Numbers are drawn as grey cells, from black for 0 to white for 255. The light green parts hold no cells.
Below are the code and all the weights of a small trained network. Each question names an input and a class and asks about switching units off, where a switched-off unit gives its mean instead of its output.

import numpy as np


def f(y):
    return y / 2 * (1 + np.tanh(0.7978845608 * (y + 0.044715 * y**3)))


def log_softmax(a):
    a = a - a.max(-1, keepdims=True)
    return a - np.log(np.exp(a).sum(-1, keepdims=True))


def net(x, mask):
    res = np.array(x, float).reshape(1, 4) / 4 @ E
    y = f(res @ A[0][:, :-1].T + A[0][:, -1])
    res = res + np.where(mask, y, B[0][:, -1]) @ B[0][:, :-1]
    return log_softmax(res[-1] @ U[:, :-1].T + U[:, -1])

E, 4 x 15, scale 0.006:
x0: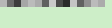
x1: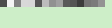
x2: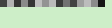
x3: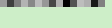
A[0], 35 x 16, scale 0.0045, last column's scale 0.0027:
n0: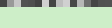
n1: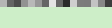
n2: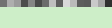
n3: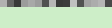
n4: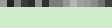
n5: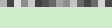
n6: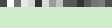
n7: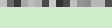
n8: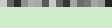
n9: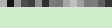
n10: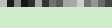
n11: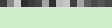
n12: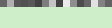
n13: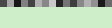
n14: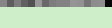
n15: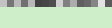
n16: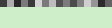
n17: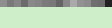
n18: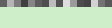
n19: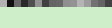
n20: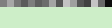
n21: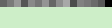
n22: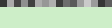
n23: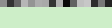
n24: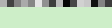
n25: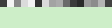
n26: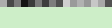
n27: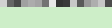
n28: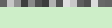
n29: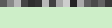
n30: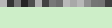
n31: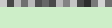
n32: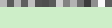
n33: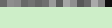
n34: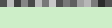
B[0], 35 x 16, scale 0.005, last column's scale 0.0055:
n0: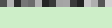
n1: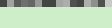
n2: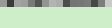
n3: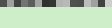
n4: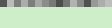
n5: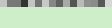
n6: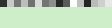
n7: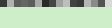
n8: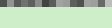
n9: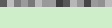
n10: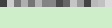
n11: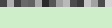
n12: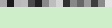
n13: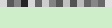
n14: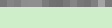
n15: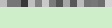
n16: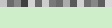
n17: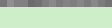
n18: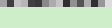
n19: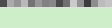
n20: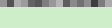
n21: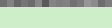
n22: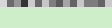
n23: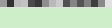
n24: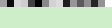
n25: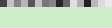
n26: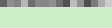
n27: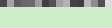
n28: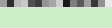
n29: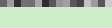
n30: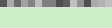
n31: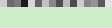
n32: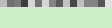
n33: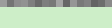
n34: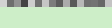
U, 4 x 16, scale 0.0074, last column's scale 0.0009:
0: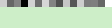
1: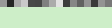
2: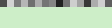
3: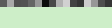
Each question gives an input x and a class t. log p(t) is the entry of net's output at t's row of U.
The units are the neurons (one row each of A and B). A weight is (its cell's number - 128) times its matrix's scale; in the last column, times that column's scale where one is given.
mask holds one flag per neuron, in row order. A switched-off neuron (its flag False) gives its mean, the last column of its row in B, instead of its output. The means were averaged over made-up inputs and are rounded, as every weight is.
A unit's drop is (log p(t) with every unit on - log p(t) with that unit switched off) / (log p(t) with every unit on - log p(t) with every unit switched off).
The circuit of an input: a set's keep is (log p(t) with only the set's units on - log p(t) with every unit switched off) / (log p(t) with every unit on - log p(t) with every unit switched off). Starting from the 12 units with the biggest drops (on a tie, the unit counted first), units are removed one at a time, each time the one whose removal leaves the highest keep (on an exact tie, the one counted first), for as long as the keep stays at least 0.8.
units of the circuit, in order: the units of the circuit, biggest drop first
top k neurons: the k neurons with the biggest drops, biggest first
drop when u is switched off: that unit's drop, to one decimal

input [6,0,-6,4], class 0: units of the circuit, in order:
n31
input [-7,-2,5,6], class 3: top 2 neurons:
n0; n11
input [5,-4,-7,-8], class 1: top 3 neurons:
n28; n18; n12
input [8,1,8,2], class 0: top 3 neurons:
n13; n16; n22
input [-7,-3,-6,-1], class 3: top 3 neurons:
n11; n0; n29
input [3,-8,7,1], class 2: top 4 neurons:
n10; n19; n30; n4
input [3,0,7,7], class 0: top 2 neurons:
n13; n16
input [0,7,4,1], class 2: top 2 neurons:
n6; n25
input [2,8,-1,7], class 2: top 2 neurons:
n6; n25
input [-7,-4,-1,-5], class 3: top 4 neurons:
n11; n0; n29; n24
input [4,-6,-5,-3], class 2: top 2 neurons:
n10; n26
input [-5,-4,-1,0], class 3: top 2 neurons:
n11; n6
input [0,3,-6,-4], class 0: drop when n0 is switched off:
0.0
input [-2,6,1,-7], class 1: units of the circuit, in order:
n12
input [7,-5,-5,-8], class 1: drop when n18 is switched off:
0.1
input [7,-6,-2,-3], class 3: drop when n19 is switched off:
-0.1
